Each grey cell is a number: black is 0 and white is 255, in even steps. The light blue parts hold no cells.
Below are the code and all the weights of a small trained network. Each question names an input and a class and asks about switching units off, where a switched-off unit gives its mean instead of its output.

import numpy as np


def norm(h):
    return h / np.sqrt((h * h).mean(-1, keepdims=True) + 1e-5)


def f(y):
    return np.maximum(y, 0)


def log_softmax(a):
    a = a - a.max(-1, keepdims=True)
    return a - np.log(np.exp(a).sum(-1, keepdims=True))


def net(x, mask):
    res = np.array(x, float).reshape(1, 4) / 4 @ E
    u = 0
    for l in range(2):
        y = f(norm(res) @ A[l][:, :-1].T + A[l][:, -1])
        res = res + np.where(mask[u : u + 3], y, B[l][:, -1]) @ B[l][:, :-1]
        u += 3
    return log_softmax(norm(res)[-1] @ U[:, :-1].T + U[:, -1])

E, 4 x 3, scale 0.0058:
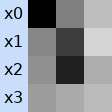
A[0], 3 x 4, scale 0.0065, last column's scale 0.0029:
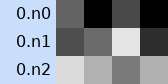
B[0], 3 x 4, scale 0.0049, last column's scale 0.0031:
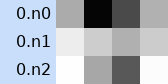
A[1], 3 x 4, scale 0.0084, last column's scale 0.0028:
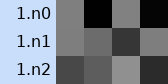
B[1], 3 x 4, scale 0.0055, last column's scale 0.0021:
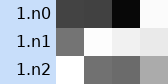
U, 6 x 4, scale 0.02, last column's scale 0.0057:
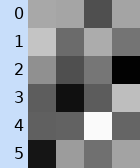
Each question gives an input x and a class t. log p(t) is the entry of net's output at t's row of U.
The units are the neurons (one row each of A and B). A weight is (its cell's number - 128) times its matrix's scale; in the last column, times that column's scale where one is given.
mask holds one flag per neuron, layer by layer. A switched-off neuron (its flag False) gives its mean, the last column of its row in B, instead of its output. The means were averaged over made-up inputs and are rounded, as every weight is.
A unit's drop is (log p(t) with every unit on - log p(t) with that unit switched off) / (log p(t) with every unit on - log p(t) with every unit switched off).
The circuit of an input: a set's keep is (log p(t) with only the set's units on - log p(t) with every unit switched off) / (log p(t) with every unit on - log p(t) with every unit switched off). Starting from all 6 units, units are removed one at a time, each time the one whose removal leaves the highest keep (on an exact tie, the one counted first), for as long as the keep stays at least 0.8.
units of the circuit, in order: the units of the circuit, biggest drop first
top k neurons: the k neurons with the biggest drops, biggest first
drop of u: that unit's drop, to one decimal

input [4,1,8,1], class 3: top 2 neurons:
1.n0; 1.n1
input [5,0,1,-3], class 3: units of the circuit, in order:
1.n2
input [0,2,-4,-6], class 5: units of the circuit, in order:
1.n1; 0.n2
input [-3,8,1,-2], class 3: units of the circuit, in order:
1.n0; 0.n2
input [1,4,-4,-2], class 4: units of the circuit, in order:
0.n2; 1.n0
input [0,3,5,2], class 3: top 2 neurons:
1.n0; 1.n1
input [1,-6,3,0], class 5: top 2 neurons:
0.n2; 0.n1
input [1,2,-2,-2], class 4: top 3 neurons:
1.n0; 0.n1; 0.n2
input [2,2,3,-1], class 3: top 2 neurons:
1.n0; 0.n0
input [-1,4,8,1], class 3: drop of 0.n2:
0.1
